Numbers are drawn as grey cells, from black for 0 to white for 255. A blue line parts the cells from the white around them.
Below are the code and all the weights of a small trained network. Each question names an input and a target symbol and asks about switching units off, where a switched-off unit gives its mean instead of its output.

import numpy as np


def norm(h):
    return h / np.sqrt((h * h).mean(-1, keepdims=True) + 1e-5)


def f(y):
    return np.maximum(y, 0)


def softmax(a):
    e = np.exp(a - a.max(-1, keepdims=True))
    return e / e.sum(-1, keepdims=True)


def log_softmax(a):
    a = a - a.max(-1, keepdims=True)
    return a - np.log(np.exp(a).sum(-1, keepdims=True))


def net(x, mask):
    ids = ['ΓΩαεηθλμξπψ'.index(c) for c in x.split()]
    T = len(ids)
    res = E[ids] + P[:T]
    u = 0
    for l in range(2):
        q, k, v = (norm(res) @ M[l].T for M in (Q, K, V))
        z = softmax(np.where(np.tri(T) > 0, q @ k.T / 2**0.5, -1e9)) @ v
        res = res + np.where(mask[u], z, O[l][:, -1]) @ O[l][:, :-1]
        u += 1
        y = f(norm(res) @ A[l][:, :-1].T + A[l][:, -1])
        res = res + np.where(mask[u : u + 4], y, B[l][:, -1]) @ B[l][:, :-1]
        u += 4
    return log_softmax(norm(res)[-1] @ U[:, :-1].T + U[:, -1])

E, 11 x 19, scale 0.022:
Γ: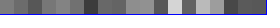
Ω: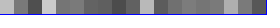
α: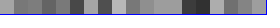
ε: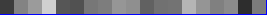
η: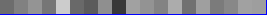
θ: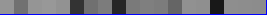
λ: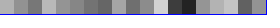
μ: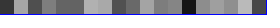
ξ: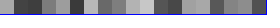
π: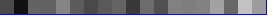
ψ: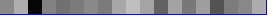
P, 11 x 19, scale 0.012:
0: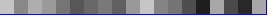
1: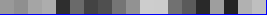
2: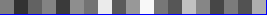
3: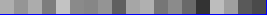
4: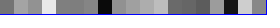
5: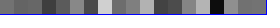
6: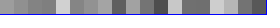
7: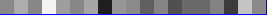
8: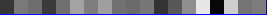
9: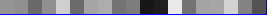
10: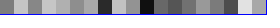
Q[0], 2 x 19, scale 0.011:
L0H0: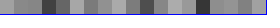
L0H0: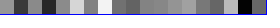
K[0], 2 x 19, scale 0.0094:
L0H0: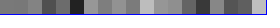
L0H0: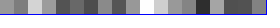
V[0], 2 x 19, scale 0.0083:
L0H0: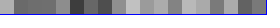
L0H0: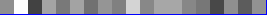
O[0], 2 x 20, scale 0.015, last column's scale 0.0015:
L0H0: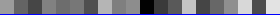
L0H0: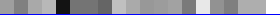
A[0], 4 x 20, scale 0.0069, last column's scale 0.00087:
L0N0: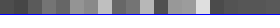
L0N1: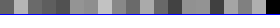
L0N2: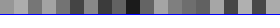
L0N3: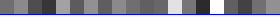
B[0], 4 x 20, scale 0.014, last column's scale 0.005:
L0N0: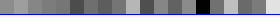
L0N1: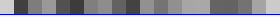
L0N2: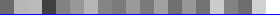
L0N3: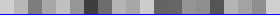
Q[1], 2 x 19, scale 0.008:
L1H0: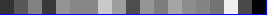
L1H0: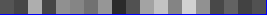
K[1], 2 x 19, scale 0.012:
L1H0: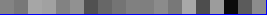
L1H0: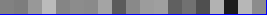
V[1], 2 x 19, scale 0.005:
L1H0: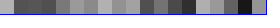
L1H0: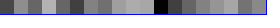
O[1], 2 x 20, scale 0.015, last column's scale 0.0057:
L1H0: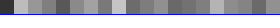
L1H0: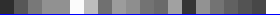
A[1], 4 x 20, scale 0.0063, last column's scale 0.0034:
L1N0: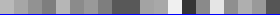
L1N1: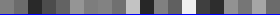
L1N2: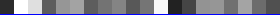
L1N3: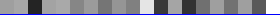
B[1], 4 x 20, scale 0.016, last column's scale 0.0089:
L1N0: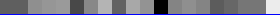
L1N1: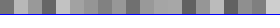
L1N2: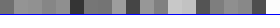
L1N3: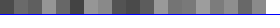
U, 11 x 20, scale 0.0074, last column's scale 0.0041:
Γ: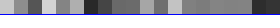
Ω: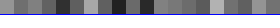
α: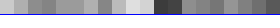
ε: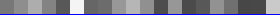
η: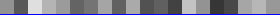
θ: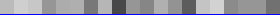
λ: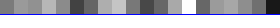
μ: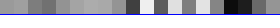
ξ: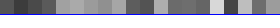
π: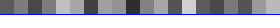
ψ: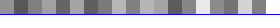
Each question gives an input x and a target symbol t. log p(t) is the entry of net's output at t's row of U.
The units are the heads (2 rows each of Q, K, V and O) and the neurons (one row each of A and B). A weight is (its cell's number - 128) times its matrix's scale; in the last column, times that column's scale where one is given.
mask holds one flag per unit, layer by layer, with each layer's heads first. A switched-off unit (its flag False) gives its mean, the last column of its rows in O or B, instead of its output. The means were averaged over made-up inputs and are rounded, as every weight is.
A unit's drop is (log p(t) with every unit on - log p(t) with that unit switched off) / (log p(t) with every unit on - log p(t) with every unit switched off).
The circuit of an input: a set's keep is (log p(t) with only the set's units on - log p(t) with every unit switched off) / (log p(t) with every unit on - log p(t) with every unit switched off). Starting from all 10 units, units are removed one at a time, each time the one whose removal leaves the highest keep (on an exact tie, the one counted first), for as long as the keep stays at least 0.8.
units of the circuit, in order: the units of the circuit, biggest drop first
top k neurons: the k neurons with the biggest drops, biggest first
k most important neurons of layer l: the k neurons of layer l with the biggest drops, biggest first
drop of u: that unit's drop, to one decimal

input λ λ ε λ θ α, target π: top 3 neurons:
[L0N3, L1N3, L1N0]
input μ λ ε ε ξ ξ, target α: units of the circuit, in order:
[L0N0, L1N1, L1N2]
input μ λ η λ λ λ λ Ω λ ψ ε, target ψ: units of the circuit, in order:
[L0H0]
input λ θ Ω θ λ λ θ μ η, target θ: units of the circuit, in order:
[L1N1, L1N2, L0N0]
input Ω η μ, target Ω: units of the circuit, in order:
[L0N0, L1N2]
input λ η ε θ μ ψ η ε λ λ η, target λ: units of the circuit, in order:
[L1H0, L1N2]
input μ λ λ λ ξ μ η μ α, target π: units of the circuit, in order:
[L0H0, L1N3, L0N3]
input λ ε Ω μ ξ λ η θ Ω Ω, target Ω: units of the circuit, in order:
[L1N3, L1N2]
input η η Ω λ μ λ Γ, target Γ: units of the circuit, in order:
[L0N3, L0N2]
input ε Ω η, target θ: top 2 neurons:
[L1N1, L0N0]
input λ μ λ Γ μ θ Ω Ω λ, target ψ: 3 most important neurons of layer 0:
[L0N1, L0N2, L0N0]
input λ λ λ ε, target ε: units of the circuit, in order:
[L1N2, L1N3, L1N0]
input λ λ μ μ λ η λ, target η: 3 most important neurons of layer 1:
[L1N0, L1N1, L1N2]
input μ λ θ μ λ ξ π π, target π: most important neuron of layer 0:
[L0N3]
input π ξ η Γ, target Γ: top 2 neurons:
[L0N3, L1N0]
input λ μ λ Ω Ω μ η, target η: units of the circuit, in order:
[L1N2, L1N0]
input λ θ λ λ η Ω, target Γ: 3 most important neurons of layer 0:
[L0N0, L0N2, L0N1]
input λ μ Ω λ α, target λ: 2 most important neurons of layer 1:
[L1N2, L1N1]
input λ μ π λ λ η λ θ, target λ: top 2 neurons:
[L1N2, L0N0]
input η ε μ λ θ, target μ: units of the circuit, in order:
[L0H0]
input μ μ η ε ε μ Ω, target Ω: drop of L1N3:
0.5
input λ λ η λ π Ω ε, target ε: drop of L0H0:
0.1
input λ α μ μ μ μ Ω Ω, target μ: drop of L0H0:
0.5
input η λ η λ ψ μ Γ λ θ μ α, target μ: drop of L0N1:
0.0
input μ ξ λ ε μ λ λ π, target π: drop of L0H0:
1.2
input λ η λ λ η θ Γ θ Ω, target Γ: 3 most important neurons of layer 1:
[L1N1, L1N0, L1N3]
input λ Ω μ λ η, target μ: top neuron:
[L0N0]
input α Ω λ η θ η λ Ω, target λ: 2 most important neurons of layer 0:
[L0N2, L0N1]
